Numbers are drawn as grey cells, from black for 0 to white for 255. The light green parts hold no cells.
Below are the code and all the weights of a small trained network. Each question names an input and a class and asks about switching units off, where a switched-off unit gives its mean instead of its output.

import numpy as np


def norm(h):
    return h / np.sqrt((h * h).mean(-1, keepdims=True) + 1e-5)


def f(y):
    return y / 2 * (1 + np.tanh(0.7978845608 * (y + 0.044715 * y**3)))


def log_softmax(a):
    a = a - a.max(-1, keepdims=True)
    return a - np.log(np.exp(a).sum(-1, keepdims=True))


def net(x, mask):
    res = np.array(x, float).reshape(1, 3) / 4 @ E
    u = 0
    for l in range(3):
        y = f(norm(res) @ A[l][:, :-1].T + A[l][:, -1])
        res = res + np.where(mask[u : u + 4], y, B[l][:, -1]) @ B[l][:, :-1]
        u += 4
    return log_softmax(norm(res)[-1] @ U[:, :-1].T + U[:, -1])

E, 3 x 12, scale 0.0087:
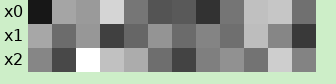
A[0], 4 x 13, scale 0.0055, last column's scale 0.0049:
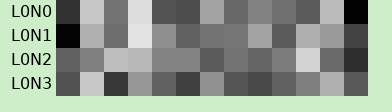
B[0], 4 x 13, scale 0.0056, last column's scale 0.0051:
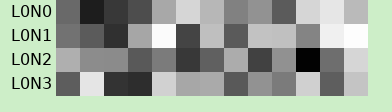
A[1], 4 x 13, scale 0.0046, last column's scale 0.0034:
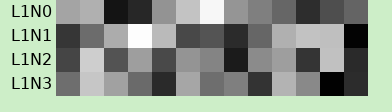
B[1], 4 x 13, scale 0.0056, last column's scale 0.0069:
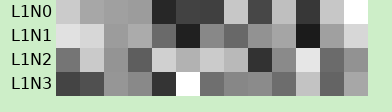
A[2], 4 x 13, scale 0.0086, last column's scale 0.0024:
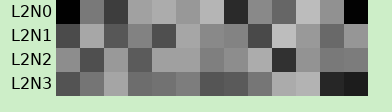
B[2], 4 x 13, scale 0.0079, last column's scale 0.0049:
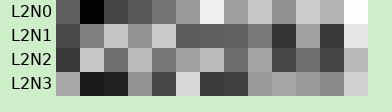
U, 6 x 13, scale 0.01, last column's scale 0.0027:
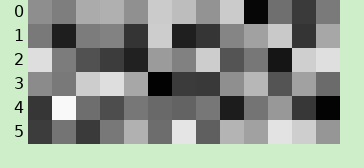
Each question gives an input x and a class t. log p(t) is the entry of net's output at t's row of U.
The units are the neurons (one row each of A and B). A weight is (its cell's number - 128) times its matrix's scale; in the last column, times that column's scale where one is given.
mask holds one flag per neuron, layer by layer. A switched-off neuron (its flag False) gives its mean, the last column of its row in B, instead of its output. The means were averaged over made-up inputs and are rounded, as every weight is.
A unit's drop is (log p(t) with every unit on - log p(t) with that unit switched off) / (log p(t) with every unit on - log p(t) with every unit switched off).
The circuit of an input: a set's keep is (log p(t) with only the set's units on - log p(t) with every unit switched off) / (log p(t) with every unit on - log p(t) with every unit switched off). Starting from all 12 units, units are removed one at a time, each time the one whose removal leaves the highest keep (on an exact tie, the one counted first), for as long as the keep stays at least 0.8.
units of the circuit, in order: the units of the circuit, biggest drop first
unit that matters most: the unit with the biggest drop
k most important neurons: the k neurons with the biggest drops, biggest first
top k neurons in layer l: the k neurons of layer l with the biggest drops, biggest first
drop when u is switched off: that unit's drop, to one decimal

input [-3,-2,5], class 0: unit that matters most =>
L1N0
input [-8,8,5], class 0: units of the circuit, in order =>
[L2N2, L0N2]
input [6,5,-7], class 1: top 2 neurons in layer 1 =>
[L1N3, L1N1]
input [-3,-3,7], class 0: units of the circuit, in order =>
[L1N0, L2N2]
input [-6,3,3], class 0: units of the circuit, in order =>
[L2N2, L1N1]
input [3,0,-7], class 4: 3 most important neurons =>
[L1N0, L0N1, L2N1]
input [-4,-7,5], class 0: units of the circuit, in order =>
[L1N0, L2N2]
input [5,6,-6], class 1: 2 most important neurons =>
[L2N3, L1N3]
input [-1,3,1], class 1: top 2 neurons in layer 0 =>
[L0N1, L0N0]
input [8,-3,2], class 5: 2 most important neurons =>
[L0N1, L1N0]
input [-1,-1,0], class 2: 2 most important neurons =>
[L2N1, L0N1]
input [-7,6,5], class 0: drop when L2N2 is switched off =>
0.5
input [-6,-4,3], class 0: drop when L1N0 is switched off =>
0.1
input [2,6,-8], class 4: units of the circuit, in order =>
[L2N1]
